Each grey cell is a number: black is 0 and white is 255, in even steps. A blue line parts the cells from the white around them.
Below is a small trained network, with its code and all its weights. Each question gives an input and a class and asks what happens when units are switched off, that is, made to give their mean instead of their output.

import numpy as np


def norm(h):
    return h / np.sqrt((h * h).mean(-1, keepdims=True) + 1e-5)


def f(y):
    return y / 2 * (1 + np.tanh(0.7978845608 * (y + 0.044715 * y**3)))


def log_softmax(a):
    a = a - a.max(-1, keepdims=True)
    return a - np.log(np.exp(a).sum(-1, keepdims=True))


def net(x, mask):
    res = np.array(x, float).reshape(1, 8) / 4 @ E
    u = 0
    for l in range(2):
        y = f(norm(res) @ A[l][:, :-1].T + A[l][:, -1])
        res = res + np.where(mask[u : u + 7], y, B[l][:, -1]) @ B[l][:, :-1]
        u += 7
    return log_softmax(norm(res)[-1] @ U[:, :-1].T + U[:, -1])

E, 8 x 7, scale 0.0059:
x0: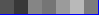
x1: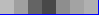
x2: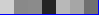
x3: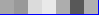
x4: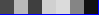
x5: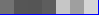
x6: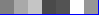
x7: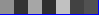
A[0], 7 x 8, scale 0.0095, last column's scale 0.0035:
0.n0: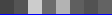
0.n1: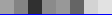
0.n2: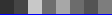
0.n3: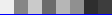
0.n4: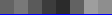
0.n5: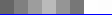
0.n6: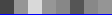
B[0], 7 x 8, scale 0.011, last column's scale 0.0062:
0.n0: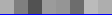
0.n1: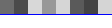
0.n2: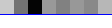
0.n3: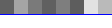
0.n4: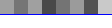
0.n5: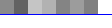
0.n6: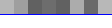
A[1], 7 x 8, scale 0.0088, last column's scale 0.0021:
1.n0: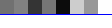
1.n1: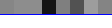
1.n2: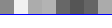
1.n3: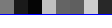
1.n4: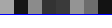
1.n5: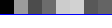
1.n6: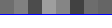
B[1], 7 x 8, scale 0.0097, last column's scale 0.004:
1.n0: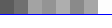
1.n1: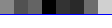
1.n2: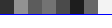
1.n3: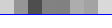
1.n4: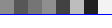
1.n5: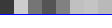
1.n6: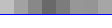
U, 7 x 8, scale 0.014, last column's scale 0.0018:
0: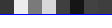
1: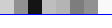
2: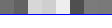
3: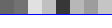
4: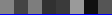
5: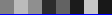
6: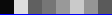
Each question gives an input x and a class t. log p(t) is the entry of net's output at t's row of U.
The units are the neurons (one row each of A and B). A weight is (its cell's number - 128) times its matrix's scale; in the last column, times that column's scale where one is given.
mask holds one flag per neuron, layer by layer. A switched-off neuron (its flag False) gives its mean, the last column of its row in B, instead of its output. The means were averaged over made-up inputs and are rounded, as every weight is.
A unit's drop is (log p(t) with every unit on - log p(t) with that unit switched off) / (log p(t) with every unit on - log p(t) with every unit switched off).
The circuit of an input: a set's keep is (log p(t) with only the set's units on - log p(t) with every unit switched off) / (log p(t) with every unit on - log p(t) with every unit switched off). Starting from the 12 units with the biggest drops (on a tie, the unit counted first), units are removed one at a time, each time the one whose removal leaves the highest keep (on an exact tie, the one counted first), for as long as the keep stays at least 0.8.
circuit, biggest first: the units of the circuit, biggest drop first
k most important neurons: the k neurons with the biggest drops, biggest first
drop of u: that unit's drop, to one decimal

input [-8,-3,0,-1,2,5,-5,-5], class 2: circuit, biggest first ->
0.n1
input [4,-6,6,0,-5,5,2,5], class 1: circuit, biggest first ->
0.n2; 0.n0
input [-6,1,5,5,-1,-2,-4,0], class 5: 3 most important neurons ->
0.n3; 1.n1; 1.n4
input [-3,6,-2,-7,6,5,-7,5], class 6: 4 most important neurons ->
1.n5; 0.n5; 0.n2; 0.n0
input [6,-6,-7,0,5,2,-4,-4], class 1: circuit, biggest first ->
1.n3; 0.n2
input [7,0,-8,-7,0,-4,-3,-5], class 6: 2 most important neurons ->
1.n5; 0.n5
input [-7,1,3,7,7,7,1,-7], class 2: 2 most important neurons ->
0.n1; 0.n5
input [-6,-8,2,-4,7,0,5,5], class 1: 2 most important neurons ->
0.n2; 0.n0
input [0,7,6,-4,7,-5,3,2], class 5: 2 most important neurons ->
0.n3; 1.n1
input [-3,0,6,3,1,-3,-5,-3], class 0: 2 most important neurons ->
1.n2; 0.n4
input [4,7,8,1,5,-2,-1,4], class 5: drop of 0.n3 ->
0.2
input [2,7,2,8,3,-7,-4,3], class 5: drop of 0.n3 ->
0.7
